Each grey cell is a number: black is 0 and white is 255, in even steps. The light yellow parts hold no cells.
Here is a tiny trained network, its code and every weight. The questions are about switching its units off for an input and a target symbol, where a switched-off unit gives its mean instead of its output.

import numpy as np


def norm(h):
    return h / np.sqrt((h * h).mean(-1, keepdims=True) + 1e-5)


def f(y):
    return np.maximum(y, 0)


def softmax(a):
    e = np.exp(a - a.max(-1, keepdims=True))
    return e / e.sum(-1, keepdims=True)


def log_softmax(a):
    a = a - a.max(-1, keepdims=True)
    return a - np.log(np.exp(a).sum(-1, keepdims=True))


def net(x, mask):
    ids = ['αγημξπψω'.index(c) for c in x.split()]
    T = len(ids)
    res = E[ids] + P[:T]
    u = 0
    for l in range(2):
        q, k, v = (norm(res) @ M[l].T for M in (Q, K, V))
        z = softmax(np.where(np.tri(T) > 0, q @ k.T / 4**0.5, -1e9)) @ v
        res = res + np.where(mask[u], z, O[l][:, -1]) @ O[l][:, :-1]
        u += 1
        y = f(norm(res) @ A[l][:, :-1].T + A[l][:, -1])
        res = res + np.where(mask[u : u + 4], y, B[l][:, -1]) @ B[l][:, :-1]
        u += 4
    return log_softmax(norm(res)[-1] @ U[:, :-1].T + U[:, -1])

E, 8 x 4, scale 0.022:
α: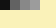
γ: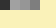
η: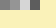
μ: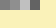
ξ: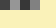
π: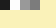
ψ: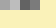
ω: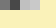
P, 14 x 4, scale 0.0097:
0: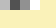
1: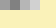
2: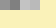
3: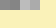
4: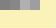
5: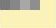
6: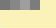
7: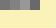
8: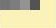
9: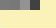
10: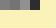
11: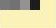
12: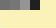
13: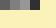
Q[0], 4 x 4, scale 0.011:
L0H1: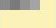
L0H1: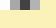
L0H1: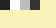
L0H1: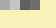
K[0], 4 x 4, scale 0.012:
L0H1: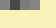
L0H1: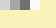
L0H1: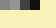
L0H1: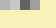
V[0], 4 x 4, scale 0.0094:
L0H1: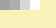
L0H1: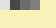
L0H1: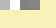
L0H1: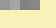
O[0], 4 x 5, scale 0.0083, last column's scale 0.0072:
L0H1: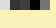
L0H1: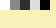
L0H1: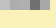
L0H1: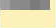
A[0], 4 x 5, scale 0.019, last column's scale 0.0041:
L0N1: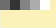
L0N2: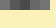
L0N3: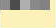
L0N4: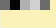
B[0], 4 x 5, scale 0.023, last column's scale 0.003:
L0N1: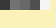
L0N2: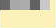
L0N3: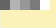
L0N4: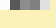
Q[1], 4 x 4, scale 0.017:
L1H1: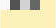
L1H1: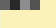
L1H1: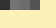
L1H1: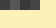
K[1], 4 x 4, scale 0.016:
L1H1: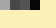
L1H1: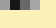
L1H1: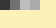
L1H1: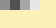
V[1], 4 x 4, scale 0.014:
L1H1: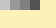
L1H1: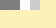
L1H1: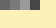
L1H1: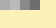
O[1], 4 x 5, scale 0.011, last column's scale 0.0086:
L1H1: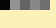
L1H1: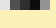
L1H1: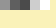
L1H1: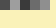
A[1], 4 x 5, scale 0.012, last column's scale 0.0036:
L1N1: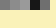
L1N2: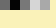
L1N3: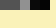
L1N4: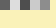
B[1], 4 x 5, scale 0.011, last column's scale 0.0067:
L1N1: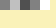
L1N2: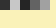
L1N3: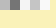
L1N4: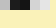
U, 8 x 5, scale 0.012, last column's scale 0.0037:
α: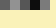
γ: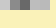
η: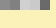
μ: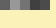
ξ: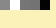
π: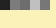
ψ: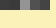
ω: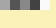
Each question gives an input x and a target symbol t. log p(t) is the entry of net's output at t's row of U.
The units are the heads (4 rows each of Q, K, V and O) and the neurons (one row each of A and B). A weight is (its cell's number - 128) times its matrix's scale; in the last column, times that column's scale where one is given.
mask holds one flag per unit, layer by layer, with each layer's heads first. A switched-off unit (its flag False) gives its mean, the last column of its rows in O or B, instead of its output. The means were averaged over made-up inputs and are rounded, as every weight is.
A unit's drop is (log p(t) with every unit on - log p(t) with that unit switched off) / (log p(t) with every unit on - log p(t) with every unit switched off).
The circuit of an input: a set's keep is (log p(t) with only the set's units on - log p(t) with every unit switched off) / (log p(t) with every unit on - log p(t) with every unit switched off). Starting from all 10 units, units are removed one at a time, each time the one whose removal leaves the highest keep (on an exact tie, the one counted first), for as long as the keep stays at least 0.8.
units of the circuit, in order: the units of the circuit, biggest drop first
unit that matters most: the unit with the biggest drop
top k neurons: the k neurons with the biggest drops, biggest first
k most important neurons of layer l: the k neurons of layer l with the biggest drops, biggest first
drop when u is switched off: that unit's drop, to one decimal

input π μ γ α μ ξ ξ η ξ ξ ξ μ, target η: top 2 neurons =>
L1N2, L0N2
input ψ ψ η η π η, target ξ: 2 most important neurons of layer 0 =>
L0N1, L0N3
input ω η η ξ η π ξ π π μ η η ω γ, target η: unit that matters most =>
L1N3
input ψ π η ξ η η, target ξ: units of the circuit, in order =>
L1N1, L0N3
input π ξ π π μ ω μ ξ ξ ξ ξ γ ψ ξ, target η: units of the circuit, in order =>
L0H1, L1H1, L1N3
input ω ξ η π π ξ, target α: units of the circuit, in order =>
L1H1, L0H1
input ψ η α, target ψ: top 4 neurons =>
L0N1, L1N2, L0N4, L1N3
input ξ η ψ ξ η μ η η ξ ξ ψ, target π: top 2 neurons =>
L0N4, L1N4
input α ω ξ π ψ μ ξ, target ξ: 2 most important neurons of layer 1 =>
L1N4, L1N3
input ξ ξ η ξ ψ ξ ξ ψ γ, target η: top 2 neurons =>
L1N3, L0N3
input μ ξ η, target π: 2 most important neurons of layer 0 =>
L0N1, L0N2
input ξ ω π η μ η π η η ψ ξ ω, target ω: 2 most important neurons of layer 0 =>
L0N4, L0N1
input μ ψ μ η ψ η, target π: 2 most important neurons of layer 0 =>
L0N4, L0N1
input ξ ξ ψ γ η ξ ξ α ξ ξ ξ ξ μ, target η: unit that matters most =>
L1H1
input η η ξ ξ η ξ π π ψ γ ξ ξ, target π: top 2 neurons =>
L0N4, L1N3
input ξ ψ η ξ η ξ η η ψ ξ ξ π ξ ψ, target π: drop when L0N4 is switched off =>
0.1
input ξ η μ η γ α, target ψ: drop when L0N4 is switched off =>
0.2
